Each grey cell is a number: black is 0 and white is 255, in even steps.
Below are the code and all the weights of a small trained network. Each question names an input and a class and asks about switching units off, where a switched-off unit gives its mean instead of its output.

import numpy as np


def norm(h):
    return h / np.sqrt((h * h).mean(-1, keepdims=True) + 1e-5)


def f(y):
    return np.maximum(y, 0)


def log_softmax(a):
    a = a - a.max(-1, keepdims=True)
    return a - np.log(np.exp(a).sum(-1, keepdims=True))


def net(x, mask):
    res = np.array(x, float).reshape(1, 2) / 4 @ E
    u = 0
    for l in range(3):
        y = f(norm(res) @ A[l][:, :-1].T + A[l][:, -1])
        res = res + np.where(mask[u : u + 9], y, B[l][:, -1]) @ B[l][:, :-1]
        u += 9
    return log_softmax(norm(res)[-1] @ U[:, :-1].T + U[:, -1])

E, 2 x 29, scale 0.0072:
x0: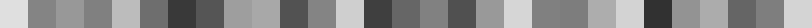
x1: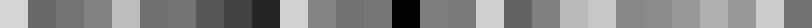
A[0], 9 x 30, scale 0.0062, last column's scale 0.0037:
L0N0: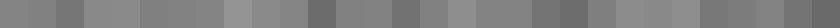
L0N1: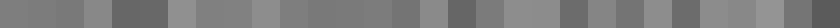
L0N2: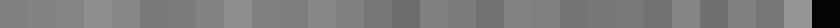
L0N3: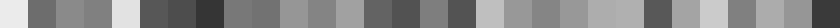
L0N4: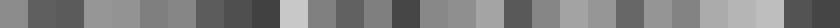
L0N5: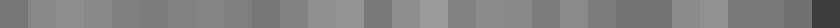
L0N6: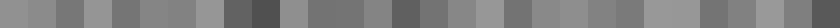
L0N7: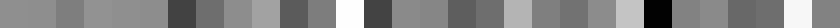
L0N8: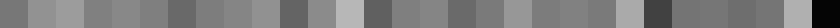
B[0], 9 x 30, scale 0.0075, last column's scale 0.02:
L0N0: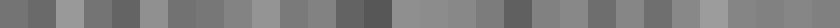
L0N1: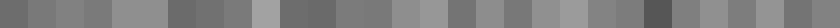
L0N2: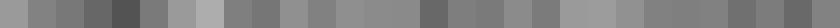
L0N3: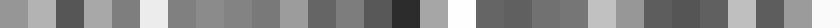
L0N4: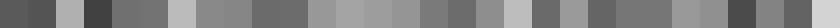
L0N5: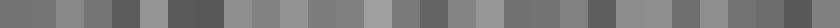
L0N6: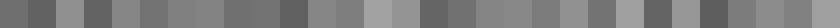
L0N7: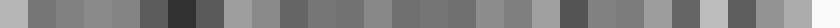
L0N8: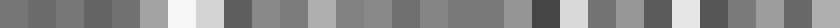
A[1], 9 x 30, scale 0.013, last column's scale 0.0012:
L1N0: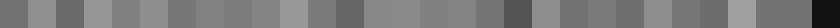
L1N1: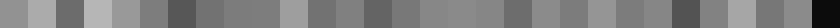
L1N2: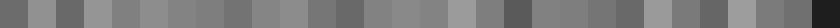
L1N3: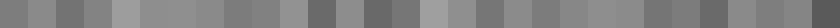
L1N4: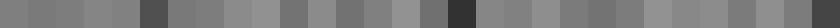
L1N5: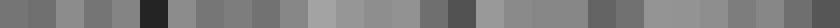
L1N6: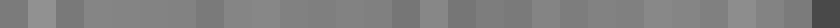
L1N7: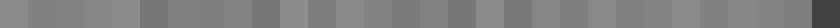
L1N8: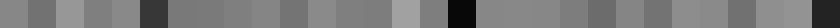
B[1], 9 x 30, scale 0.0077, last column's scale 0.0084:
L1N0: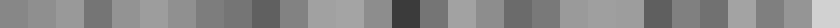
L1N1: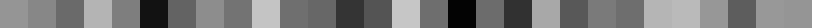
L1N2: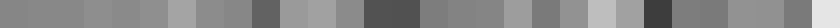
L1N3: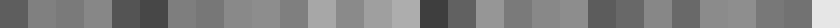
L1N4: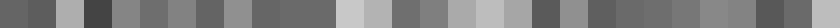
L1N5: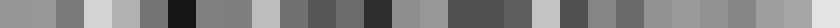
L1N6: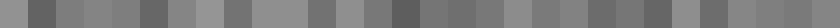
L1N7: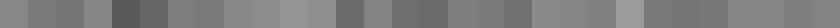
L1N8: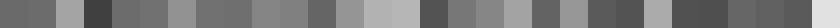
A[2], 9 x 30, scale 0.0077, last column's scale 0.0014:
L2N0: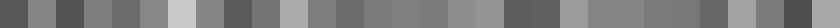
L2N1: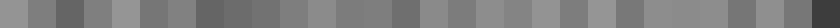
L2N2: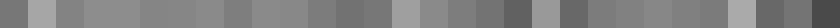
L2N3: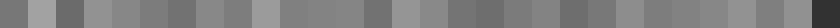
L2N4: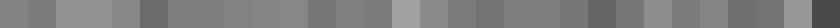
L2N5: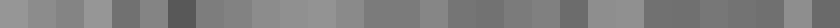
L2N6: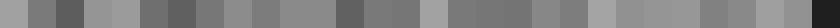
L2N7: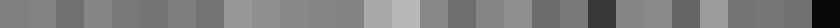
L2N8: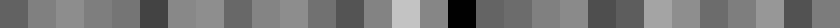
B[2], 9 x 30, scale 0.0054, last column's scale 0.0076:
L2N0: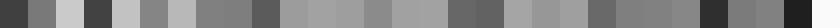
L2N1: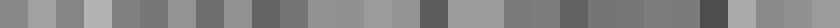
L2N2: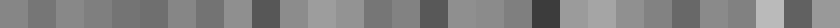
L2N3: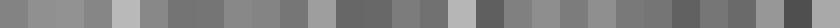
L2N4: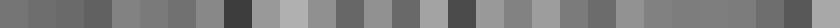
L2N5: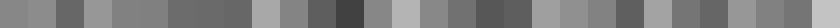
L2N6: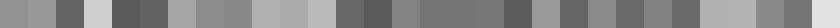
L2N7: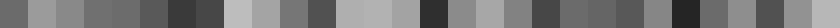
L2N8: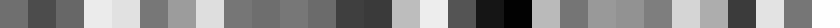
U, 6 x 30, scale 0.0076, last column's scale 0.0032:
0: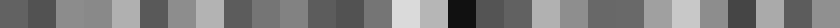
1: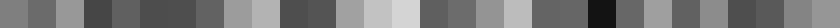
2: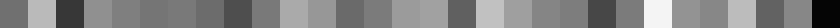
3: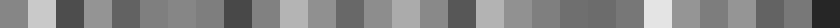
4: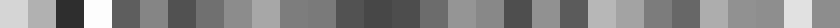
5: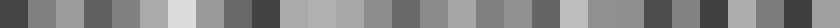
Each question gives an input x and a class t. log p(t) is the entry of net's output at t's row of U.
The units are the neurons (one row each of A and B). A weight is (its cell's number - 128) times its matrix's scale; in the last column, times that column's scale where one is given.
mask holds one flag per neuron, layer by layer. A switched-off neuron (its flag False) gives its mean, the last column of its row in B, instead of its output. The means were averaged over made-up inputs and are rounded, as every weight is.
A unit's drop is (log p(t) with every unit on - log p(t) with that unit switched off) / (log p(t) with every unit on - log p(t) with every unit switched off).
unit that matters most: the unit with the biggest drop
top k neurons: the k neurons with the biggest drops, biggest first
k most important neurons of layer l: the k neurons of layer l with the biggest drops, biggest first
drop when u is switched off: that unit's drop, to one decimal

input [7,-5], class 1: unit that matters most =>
L0N3
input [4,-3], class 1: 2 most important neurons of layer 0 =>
L0N3, L0N7
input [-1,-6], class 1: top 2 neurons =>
L0N3, L1N1
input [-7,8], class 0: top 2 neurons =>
L0N3, L1N5
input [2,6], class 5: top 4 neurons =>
L0N7, L0N4, L1N5, L2N0
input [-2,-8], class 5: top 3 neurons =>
L0N7, L0N4, L1N1
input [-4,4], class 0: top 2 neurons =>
L0N3, L1N5
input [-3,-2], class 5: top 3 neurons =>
L0N7, L0N4, L0N3
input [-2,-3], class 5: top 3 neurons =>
L0N7, L0N4, L0N3
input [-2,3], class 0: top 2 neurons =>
L0N3, L0N4
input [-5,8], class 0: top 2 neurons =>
L0N4, L0N3
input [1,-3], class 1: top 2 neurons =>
L0N3, L1N4
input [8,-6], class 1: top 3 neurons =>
L0N3, L0N7, L1N8
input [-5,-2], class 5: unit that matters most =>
L0N4
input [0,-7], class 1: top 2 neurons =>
L0N3, L1N1
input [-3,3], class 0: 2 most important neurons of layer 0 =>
L0N3, L0N7
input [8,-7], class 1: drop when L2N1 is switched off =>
0.0
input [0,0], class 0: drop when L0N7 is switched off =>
0.1
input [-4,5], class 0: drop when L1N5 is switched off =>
0.1
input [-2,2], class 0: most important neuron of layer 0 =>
L0N3
